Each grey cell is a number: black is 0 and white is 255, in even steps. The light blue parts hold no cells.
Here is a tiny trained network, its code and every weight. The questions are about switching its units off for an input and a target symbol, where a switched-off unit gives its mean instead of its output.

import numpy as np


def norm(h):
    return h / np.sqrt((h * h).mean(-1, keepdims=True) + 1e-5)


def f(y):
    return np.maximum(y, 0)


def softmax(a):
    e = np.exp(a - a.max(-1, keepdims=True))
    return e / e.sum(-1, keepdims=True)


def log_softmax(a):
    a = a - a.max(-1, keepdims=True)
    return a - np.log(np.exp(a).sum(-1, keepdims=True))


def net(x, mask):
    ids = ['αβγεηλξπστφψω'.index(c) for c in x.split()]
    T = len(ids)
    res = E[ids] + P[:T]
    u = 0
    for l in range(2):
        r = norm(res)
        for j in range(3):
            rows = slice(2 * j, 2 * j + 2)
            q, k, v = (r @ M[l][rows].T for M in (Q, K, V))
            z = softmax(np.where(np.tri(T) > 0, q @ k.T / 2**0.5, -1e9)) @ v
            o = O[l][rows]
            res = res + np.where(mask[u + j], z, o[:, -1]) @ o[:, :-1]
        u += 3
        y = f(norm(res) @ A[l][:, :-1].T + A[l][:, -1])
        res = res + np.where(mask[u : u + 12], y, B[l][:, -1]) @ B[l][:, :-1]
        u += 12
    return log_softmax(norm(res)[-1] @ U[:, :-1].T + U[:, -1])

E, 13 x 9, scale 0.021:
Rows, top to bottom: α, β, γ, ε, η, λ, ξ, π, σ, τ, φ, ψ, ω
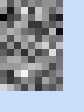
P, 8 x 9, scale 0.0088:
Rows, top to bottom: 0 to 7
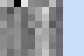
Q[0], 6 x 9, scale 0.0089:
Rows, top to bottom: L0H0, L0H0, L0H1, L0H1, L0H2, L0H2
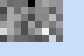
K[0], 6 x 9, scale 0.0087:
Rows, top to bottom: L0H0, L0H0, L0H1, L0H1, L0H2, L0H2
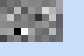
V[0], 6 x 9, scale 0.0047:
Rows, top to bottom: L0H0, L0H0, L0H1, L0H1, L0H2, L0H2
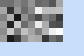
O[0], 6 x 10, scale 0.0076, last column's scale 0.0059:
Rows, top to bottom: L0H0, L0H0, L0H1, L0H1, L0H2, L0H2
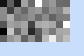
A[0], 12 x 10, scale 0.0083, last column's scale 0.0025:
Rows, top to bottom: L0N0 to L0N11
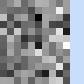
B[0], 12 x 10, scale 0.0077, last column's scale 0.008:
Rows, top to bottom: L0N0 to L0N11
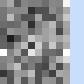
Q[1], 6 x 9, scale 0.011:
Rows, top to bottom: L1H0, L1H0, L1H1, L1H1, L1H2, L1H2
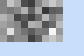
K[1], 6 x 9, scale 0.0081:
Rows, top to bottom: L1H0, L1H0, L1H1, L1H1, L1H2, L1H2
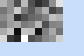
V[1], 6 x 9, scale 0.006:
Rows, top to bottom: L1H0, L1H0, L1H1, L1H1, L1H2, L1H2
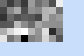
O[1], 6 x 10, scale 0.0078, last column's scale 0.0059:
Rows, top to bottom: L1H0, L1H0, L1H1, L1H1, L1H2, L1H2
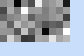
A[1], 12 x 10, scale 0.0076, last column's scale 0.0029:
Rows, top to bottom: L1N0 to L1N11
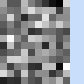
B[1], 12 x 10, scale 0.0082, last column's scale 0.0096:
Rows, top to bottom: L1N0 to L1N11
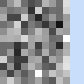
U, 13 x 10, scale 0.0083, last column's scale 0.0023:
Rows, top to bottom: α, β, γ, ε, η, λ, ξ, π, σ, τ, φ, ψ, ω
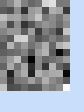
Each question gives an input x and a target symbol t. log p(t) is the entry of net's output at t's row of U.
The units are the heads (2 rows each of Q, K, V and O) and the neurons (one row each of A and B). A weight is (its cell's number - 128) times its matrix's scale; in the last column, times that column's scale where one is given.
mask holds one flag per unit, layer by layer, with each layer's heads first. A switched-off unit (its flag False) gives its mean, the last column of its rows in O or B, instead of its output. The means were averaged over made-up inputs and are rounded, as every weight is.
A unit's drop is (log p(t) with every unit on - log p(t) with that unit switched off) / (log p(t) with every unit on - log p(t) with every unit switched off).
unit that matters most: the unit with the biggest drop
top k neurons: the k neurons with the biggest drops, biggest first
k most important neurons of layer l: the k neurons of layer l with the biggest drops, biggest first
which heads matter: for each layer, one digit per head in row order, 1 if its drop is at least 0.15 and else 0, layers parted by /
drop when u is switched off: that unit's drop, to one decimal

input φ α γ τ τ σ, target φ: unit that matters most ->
L1H2
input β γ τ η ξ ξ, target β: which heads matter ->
000 / 100
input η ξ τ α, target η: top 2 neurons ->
[L0N7; L1N9]
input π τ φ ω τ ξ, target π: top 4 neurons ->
[L1N3; L0N7; L0N9; L0N1]
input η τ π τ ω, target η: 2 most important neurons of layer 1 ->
[L1N10; L1N9]
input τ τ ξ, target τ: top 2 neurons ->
[L0N1; L0N9]
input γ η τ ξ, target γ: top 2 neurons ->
[L0N7; L0N9]
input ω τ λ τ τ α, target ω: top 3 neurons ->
[L0N7; L1N2; L0N6]
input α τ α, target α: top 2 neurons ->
[L0N7; L1N2]
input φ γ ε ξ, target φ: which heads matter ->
000 / 101
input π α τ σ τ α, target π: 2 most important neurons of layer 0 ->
[L0N7; L0N10]
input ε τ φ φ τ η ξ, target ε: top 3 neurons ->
[L0N1; L0N7; L0N9]
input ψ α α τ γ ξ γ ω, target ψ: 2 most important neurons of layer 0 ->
[L0N7; L0N5]
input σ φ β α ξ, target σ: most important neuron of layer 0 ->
[L0N9]
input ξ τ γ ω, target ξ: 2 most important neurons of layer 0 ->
[L0N7; L0N6]
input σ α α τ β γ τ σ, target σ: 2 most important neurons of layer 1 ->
[L1N0; L1N5]
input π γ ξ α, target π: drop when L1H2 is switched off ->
0.4
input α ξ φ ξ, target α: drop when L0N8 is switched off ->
0.0
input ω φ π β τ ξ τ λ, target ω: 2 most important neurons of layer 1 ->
[L1N2; L1N5]
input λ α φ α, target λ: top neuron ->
[L0N6]
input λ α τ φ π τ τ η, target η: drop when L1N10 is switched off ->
0.1
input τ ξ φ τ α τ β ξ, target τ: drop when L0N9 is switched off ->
0.3
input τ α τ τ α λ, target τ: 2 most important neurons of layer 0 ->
[L0N7; L0N2]
